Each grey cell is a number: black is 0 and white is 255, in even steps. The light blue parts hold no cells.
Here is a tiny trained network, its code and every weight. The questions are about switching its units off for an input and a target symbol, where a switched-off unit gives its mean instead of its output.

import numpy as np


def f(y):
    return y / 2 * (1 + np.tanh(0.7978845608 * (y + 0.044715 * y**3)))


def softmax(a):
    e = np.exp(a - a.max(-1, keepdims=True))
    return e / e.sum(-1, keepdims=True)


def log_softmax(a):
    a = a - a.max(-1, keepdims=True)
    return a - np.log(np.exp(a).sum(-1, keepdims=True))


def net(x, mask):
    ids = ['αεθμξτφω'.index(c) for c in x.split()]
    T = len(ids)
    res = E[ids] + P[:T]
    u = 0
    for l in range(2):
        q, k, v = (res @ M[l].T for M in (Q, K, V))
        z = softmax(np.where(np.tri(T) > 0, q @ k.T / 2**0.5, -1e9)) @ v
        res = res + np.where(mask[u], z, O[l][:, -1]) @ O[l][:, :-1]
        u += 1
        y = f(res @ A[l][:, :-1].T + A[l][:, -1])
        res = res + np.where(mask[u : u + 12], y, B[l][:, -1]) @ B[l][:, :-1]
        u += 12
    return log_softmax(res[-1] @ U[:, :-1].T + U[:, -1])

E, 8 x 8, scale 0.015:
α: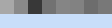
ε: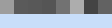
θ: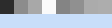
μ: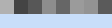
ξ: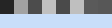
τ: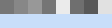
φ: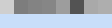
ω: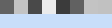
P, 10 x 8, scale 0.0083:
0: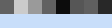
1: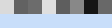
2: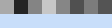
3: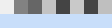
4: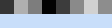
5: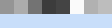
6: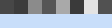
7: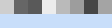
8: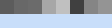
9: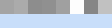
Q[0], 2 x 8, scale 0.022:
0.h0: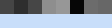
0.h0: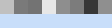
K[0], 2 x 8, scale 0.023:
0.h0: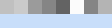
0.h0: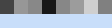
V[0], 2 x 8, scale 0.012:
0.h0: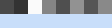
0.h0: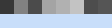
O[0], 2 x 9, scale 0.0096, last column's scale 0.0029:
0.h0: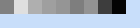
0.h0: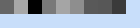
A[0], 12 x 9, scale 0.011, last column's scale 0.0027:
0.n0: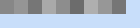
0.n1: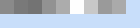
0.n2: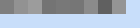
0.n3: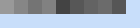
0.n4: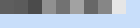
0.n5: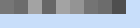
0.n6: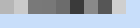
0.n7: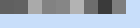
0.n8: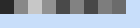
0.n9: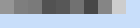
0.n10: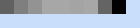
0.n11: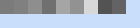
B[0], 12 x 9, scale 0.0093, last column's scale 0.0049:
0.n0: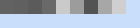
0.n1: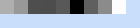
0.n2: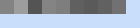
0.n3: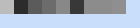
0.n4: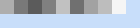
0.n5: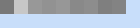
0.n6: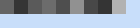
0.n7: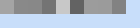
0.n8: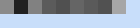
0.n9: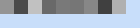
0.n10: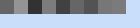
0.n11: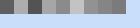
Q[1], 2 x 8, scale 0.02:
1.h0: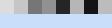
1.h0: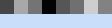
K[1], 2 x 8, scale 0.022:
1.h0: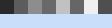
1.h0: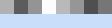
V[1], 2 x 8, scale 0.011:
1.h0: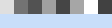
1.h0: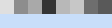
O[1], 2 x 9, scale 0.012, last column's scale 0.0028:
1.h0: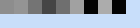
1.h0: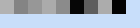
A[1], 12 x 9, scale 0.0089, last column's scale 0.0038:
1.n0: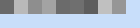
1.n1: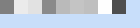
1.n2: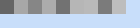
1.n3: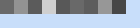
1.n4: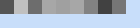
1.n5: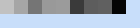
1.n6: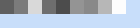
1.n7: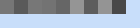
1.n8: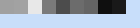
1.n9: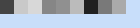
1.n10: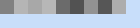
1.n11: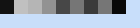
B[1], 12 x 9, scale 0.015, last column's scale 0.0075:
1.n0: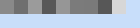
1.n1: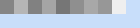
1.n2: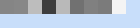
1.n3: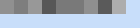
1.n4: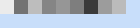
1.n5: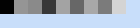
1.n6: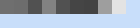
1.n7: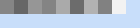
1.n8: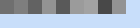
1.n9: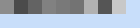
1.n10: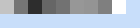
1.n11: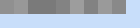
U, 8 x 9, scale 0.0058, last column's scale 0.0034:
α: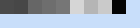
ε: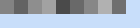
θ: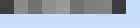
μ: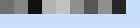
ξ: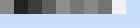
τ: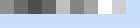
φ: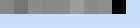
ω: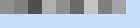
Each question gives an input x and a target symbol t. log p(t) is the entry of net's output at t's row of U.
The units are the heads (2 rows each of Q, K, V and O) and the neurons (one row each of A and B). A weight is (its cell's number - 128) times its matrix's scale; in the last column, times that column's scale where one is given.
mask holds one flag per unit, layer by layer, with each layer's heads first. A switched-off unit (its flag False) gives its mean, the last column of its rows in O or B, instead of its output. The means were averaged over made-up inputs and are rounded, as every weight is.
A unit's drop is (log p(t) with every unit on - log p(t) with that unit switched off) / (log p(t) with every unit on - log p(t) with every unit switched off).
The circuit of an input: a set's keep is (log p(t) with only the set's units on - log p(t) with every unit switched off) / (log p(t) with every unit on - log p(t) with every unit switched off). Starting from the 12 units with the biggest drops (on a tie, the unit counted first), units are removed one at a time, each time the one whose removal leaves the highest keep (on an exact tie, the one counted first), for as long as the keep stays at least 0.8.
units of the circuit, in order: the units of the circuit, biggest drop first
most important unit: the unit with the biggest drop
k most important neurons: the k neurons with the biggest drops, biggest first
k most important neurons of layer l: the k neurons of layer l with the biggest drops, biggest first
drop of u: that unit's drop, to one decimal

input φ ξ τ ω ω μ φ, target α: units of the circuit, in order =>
1.h0, 0.n1
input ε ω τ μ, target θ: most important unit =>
1.n5
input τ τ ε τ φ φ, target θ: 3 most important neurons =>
1.n5, 1.n10, 0.n1
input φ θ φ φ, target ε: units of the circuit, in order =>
0.h0, 1.n6, 1.n10
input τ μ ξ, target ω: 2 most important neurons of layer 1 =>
1.n6, 1.n0
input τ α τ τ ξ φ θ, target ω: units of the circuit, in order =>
0.n1, 1.h0
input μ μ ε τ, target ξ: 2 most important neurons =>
1.n9, 1.n0
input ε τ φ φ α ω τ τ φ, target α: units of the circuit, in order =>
0.n1, 1.h0
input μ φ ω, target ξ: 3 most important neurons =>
1.n9, 1.n0, 0.n0
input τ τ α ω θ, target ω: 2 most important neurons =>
0.n1, 1.n6
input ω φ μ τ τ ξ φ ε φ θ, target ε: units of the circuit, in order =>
0.h0, 1.n6
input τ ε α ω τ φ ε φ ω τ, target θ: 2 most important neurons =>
0.n1, 1.n5
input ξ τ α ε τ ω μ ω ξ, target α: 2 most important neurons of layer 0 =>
0.n1, 0.n4
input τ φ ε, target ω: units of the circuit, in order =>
1.h0
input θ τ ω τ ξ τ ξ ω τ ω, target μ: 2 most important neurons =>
0.n1, 0.n0
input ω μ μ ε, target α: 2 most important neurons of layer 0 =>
0.n4, 0.n0
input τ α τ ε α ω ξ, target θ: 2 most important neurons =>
1.n5, 1.n10
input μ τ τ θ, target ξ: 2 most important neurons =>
1.n9, 1.n0
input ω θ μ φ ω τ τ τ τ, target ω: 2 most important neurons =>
0.n1, 1.n1
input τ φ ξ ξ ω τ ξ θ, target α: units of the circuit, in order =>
1.h0
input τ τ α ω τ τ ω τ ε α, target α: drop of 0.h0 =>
0.3
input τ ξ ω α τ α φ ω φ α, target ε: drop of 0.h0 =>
0.7
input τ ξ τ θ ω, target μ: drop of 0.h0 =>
0.6
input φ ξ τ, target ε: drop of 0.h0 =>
0.6
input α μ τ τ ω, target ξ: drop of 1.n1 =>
0.1
